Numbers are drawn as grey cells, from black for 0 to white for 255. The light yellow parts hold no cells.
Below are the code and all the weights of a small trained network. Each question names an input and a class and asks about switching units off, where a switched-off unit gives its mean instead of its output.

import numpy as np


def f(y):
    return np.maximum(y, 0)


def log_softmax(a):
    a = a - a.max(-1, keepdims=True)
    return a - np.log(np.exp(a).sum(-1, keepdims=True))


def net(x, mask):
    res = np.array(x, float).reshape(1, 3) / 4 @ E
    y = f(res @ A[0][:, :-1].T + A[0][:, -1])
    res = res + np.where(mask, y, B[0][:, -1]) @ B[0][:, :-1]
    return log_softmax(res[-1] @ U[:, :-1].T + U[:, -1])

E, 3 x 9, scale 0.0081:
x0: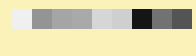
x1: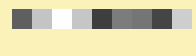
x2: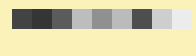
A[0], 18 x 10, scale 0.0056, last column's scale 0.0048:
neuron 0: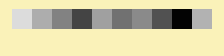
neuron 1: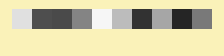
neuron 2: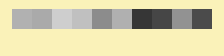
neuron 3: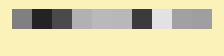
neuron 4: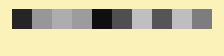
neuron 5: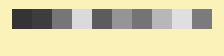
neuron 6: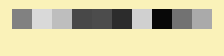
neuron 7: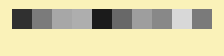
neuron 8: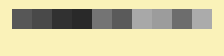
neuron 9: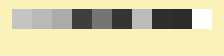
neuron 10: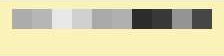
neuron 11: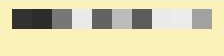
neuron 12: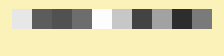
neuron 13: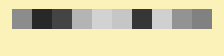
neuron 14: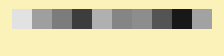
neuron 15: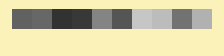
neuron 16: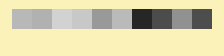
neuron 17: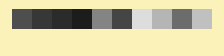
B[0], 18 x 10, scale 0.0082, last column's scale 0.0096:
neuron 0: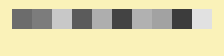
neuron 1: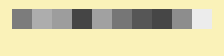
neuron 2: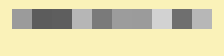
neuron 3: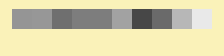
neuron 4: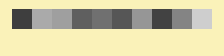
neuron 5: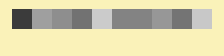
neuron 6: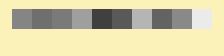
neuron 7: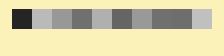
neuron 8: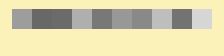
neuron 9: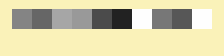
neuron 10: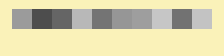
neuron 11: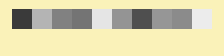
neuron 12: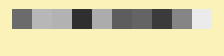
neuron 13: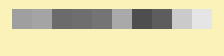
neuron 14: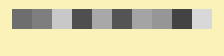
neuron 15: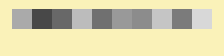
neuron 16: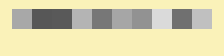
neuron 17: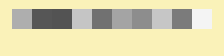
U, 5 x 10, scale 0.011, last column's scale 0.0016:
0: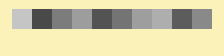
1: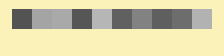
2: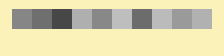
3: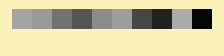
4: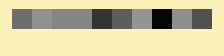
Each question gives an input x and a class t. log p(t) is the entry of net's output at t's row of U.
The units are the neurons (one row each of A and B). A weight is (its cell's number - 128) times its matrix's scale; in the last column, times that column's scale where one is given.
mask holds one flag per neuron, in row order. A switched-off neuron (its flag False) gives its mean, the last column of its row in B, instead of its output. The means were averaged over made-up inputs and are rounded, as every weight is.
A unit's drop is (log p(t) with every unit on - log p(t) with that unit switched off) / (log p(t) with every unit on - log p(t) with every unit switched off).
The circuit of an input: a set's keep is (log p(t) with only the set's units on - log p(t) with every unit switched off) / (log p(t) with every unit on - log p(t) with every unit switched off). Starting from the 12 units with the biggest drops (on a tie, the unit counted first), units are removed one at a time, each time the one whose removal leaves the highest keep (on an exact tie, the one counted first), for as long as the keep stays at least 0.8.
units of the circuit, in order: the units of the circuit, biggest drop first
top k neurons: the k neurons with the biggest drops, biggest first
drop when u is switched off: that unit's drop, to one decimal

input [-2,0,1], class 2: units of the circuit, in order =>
(neuron 12; neuron 9)
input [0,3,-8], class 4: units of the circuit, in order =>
(neuron 6)
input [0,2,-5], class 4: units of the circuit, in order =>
(neuron 6; neuron 11)
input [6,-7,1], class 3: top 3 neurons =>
(neuron 13; neuron 3; neuron 9)
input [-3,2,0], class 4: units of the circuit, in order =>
(neuron 0; neuron 14; neuron 4)
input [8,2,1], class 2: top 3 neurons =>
(neuron 16; neuron 10; neuron 2)
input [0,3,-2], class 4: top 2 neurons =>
(neuron 17; neuron 15)
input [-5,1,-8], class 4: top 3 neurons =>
(neuron 4; neuron 6; neuron 16)
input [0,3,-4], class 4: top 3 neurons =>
(neuron 17; neuron 15; neuron 8)
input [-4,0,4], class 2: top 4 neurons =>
(neuron 12; neuron 0; neuron 1; neuron 14)
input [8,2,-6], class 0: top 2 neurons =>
(neuron 16; neuron 10)
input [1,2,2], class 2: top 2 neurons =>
(neuron 12; neuron 1)
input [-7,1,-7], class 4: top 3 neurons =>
(neuron 4; neuron 6; neuron 16)
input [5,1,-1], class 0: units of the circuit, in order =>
(neuron 11)
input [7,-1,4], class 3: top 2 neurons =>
(neuron 12; neuron 1)
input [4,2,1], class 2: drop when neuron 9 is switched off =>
0.3
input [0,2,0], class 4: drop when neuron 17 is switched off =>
0.3
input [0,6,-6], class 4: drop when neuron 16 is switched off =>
-0.1
